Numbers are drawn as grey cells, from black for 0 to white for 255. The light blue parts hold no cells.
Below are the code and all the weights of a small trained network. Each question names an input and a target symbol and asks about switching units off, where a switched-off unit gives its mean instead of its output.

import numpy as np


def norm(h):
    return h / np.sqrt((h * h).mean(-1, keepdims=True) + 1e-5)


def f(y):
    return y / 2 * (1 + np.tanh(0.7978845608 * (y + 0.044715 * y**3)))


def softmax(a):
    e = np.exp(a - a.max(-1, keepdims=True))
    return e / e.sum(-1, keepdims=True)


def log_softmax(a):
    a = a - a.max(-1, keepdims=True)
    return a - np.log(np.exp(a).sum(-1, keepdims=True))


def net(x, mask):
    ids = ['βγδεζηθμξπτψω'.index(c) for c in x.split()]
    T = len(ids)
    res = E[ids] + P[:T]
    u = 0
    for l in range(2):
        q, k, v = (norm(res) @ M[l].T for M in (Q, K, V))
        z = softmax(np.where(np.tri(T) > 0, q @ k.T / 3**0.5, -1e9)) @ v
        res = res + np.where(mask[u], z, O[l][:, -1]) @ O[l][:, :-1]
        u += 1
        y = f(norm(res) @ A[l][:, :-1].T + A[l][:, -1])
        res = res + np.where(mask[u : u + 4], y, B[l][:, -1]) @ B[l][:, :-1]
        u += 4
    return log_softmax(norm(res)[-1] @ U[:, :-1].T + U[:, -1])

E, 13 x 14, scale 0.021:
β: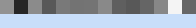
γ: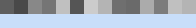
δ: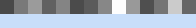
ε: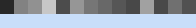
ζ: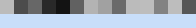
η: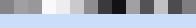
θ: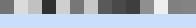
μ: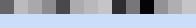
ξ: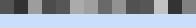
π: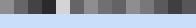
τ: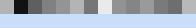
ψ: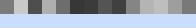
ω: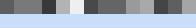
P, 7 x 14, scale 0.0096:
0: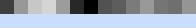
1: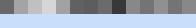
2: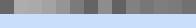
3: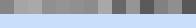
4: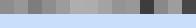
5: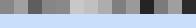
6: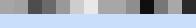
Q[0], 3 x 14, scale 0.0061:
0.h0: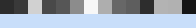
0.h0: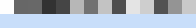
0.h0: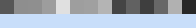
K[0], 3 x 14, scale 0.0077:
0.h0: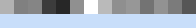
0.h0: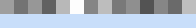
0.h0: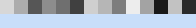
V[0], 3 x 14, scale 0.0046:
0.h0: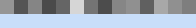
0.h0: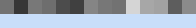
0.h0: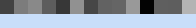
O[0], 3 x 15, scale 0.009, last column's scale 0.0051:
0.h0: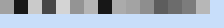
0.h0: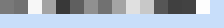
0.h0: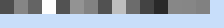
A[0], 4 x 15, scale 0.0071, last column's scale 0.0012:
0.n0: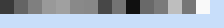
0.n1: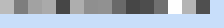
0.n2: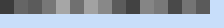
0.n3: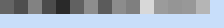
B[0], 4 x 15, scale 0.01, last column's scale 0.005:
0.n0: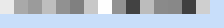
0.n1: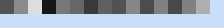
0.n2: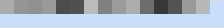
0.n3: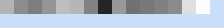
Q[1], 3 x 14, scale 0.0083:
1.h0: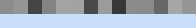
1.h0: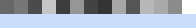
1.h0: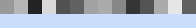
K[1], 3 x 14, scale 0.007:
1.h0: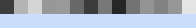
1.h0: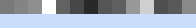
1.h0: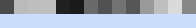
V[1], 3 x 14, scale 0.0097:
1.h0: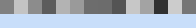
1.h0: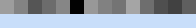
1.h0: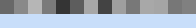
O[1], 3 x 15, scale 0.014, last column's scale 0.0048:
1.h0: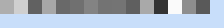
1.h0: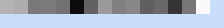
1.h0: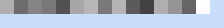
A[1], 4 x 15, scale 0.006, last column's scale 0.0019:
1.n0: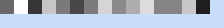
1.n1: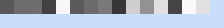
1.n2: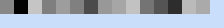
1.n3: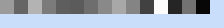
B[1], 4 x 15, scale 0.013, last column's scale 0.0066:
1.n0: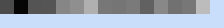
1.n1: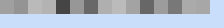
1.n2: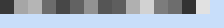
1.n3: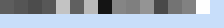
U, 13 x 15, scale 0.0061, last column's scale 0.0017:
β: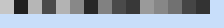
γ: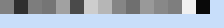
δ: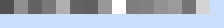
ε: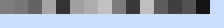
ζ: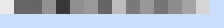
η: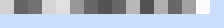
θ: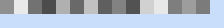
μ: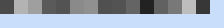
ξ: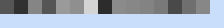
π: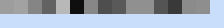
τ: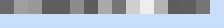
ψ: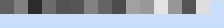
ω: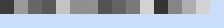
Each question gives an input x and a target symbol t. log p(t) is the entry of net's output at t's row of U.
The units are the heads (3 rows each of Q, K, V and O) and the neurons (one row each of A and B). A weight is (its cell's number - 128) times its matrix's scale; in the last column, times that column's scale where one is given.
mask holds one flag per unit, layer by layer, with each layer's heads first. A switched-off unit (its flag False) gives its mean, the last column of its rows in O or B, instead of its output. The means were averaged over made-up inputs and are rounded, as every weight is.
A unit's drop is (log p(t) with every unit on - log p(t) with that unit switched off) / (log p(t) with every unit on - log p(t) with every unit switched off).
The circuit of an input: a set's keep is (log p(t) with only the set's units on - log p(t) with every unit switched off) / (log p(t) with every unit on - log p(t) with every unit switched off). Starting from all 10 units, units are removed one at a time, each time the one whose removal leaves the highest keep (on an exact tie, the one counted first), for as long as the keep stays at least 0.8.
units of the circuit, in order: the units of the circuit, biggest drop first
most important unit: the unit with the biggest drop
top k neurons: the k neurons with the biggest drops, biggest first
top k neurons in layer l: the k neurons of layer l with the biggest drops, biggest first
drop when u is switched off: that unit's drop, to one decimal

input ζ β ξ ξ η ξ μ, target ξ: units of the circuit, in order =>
[1.h0, 0.n1, 1.n3]
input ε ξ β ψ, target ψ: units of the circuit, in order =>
[1.n0, 0.h0]
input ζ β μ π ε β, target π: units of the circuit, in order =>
[0.n1, 1.h0]
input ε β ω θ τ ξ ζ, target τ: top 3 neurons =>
[0.n0, 0.n3, 1.n3]
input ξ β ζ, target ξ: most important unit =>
0.n0
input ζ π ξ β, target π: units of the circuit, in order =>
[0.h0, 1.h0, 0.n0, 0.n1]
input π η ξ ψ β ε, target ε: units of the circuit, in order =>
[0.n0, 0.h0]
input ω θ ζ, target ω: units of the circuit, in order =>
[1.h0, 0.n3, 0.h0]
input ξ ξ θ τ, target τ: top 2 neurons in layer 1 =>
[1.n2, 1.n1]
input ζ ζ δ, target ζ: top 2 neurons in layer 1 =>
[1.n2, 1.n3]
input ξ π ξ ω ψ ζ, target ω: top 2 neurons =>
[0.n3, 0.n0]
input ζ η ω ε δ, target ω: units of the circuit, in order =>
[0.h0, 0.n0, 1.h0]
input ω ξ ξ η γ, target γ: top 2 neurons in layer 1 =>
[1.n0, 1.n1]
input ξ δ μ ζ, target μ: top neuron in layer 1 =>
[1.n3]
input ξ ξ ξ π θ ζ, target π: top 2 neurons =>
[0.n0, 0.n3]
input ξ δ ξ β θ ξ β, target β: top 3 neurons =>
[0.n1, 0.n0, 1.n3]
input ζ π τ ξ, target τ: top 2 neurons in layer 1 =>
[1.n1, 1.n2]
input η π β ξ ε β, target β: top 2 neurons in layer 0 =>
[0.n1, 0.n0]
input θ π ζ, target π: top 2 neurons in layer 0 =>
[0.n3, 0.n0]
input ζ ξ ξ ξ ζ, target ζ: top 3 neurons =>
[1.n3, 1.n2, 1.n0]
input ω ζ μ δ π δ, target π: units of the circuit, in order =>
[1.h0]
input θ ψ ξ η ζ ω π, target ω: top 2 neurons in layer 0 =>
[0.n3, 0.n0]
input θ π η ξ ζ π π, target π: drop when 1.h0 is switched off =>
0.8
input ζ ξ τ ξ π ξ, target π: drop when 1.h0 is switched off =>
0.7
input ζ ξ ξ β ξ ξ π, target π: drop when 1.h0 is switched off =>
0.7
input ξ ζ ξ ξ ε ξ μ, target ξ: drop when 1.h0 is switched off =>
0.7
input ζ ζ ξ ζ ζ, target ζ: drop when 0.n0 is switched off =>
0.0
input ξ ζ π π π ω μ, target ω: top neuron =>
[0.n1]
